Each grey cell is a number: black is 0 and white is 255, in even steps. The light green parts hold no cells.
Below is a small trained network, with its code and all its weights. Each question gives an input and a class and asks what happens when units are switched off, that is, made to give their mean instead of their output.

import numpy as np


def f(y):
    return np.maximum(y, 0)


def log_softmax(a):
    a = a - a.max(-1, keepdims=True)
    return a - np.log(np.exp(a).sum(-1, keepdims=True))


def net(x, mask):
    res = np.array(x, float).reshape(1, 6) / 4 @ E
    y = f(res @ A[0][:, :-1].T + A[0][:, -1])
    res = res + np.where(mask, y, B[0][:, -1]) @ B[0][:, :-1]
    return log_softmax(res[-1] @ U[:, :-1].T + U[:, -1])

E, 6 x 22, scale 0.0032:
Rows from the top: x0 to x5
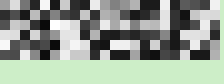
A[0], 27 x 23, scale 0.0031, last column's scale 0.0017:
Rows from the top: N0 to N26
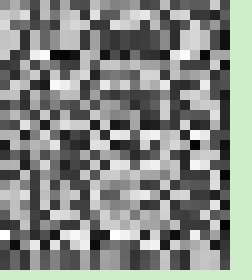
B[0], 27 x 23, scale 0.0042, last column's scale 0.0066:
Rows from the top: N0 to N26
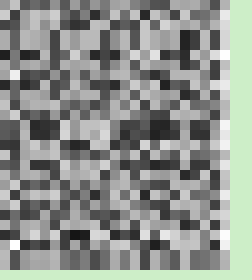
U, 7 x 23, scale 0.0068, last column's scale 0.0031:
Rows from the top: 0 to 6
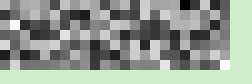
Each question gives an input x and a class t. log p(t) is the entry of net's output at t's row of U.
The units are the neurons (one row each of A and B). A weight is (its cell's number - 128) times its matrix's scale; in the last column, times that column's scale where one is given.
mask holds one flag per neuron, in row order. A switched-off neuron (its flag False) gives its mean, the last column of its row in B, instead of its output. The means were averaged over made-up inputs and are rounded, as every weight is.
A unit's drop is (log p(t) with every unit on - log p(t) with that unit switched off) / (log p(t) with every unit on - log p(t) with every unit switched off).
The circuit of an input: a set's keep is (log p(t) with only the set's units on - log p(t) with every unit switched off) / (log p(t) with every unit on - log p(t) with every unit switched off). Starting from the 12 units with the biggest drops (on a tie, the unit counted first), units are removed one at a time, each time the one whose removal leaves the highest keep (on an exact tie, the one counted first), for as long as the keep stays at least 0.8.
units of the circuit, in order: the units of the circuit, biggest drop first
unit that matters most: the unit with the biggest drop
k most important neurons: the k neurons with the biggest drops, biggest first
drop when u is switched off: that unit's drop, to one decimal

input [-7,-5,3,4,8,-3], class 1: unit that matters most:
N23
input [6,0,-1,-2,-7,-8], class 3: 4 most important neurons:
N13, N16, N23, N2
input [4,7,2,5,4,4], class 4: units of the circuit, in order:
N15, N10
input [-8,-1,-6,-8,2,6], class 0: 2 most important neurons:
N17, N22
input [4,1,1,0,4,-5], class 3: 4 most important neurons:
N13, N16, N14, N24
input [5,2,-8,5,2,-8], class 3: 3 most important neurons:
N13, N16, N8
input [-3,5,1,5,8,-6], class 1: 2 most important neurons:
N23, N2
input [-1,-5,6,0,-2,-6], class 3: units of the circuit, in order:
N13, N16
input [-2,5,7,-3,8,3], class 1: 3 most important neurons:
N23, N2, N5
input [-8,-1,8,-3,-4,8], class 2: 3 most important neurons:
N24, N7, N5
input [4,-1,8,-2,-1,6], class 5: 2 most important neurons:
N8, N21
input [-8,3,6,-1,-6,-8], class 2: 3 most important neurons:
N24, N7, N12
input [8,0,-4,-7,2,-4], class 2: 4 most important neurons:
N20, N11, N18, N0
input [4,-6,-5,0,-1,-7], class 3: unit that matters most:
N13
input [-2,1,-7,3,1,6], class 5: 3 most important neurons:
N5, N13, N16
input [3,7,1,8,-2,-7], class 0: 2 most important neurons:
N3, N4
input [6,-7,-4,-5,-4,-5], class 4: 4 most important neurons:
N19, N1, N24, N7
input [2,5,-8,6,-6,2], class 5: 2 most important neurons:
N5, N23
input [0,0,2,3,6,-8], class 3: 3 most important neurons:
N13, N16, N14
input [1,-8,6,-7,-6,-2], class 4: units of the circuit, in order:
N19
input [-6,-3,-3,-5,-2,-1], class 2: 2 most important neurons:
N24, N7
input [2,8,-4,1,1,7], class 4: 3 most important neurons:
N15, N10, N13
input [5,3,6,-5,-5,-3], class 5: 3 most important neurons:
N8, N21, N23
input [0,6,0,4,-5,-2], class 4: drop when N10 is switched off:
0.2
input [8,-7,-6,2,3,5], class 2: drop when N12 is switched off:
0.0
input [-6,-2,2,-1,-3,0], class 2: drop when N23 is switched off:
0.1
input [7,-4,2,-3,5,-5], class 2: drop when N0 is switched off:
0.1
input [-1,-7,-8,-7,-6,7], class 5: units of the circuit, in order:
N5
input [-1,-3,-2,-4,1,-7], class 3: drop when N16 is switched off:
0.2
